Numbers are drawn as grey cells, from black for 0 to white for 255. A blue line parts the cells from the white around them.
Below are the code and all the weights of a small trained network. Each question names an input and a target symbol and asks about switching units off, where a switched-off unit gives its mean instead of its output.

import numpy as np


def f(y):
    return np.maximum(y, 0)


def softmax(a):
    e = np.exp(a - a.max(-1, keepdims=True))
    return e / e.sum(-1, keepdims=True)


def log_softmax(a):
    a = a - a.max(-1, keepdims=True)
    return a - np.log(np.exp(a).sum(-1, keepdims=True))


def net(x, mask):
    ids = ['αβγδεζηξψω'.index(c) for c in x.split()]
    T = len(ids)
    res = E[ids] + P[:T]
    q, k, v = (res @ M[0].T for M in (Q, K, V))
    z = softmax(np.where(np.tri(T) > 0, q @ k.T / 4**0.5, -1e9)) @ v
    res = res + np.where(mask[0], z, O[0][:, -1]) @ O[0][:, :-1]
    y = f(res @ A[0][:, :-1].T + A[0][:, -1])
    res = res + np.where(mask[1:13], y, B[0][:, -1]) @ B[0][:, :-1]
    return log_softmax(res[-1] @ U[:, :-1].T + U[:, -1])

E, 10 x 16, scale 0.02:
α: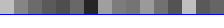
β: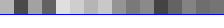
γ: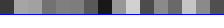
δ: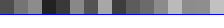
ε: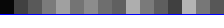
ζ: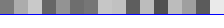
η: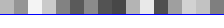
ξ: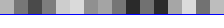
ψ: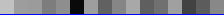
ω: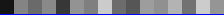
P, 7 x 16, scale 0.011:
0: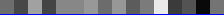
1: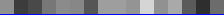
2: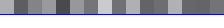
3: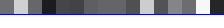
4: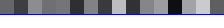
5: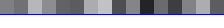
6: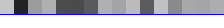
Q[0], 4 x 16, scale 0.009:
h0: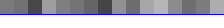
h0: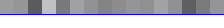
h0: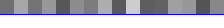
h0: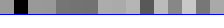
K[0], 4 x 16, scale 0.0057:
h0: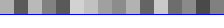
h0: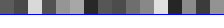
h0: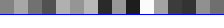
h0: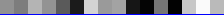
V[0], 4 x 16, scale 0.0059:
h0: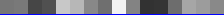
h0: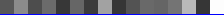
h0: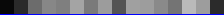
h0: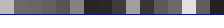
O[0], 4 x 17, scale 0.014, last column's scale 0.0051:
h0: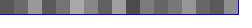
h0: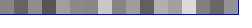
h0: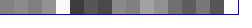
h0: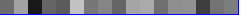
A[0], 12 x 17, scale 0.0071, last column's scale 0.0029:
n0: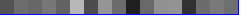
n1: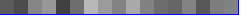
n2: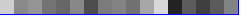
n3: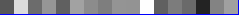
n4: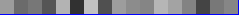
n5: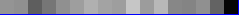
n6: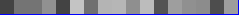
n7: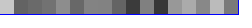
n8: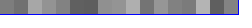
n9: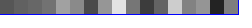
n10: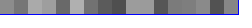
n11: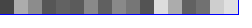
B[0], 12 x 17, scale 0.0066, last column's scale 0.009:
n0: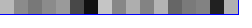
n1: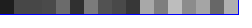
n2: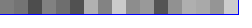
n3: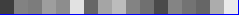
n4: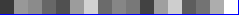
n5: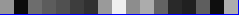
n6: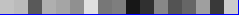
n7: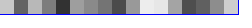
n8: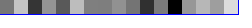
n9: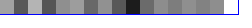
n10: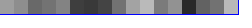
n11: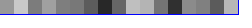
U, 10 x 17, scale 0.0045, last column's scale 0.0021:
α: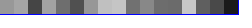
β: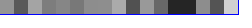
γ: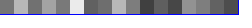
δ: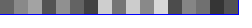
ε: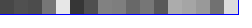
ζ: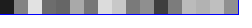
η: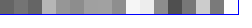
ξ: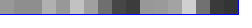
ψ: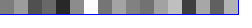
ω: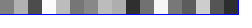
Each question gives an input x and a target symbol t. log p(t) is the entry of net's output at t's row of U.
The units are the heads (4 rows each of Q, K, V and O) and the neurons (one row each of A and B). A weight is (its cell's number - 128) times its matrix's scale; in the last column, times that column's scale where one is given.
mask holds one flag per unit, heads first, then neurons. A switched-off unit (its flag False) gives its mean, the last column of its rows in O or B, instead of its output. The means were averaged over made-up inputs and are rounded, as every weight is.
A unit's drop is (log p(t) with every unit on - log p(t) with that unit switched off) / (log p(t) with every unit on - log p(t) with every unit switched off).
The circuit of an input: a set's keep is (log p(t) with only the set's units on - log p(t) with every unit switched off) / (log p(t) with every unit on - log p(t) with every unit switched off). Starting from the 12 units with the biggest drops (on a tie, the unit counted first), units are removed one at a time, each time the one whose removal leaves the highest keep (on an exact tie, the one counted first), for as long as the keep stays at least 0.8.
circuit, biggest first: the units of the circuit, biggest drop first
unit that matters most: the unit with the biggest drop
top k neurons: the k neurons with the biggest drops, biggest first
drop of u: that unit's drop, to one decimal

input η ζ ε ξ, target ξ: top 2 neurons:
(n7, n3)
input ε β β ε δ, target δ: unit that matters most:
n0
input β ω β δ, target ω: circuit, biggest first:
(h0, n8)
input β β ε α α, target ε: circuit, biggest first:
(h0, n8, n7)
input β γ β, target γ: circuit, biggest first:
(h0, n3)
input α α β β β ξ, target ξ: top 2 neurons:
(n7, n5)
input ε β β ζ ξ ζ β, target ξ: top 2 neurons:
(n6, n9)
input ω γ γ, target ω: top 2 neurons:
(n8, n3)
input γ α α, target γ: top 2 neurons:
(n3, n6)
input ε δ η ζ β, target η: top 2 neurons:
(n9, n6)
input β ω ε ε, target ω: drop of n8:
0.5
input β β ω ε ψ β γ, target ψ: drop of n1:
0.3
